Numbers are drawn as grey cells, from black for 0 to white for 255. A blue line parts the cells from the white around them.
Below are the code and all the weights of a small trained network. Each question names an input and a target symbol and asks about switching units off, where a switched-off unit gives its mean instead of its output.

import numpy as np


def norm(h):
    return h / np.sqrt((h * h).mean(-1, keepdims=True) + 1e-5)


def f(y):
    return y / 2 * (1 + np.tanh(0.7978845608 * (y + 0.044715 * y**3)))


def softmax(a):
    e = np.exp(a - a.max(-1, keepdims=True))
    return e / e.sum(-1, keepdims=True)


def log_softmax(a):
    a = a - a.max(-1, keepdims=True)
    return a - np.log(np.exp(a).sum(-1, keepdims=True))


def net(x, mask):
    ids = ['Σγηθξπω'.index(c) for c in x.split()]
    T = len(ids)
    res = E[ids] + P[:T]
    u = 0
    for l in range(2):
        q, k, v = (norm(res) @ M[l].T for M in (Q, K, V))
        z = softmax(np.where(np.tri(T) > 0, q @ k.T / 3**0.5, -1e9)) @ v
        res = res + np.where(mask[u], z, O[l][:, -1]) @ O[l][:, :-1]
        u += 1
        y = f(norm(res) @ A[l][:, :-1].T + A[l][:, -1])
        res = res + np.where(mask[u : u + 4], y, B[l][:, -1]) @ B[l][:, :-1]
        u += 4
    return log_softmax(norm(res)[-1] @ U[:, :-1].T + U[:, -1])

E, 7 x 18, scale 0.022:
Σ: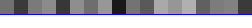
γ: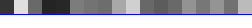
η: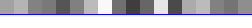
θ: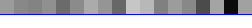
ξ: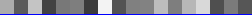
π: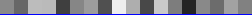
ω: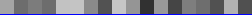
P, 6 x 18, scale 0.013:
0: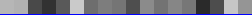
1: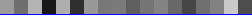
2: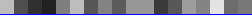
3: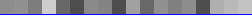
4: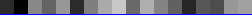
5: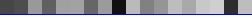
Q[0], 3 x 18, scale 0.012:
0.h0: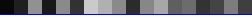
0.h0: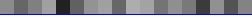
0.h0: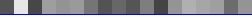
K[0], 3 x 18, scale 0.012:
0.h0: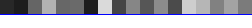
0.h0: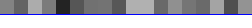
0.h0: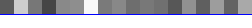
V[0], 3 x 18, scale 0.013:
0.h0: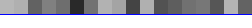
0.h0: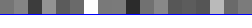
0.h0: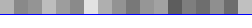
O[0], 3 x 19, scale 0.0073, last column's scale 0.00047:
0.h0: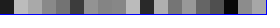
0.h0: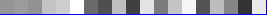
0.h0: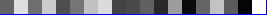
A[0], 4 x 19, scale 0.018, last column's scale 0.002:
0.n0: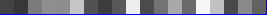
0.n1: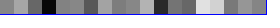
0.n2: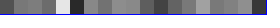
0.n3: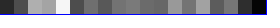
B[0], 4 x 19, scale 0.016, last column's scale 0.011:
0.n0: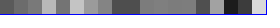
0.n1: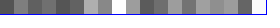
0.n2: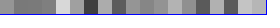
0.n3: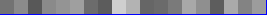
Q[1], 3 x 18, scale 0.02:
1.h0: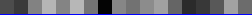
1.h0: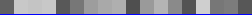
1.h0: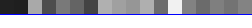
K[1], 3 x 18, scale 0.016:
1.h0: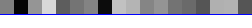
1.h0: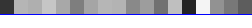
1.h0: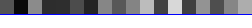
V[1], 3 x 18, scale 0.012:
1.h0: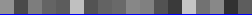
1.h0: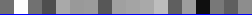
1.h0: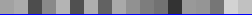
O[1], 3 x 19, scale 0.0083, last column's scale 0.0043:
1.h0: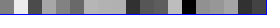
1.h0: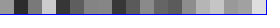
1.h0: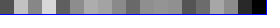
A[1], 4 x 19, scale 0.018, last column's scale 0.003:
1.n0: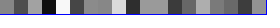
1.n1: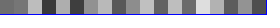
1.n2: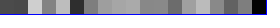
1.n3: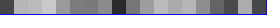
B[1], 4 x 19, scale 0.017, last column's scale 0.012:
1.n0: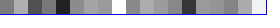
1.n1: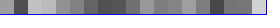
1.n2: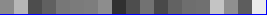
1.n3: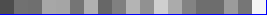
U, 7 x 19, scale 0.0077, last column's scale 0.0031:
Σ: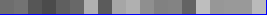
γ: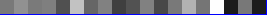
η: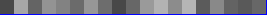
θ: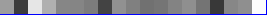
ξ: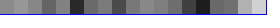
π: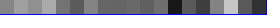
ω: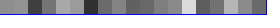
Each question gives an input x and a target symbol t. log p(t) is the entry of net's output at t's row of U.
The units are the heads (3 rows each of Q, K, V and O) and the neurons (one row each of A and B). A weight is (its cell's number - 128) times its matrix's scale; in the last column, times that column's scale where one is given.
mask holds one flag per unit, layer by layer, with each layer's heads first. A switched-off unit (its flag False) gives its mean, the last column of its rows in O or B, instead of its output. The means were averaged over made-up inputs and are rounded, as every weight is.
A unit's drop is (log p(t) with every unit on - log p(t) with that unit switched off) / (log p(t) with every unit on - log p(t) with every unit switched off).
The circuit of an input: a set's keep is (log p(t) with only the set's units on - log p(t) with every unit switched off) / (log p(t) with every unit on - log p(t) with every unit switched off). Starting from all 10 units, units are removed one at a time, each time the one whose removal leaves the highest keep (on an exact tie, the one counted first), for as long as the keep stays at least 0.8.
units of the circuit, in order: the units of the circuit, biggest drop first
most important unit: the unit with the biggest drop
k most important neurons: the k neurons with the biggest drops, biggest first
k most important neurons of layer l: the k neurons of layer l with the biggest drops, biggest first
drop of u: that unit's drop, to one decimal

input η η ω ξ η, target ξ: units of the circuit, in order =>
(0.h0, 0.n2)
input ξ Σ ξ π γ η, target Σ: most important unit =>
1.h0
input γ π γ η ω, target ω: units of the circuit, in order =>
(0.n3, 0.n2)
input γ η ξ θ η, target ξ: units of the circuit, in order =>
(0.h0, 0.n2, 1.n2)
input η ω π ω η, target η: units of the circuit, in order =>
(0.h0, 1.n3)
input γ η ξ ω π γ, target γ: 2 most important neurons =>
(0.n0, 0.n1)
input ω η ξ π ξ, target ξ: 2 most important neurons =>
(1.n2, 0.n2)
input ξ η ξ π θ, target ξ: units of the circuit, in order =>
(0.h0, 1.n2)
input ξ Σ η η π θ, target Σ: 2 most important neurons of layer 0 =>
(0.n1, 0.n2)
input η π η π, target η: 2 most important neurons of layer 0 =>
(0.n1, 0.n0)
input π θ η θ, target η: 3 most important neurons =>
(0.n1, 1.n3, 1.n0)
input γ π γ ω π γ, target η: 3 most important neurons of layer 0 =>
(0.n0, 0.n3, 0.n2)
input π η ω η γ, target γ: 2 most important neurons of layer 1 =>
(1.n3, 1.n0)
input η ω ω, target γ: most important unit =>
0.h0
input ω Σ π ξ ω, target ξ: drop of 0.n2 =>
0.5
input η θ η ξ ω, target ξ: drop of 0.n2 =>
0.3
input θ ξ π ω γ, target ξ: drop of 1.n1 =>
0.0
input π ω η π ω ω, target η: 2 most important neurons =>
(0.n0, 1.n3)
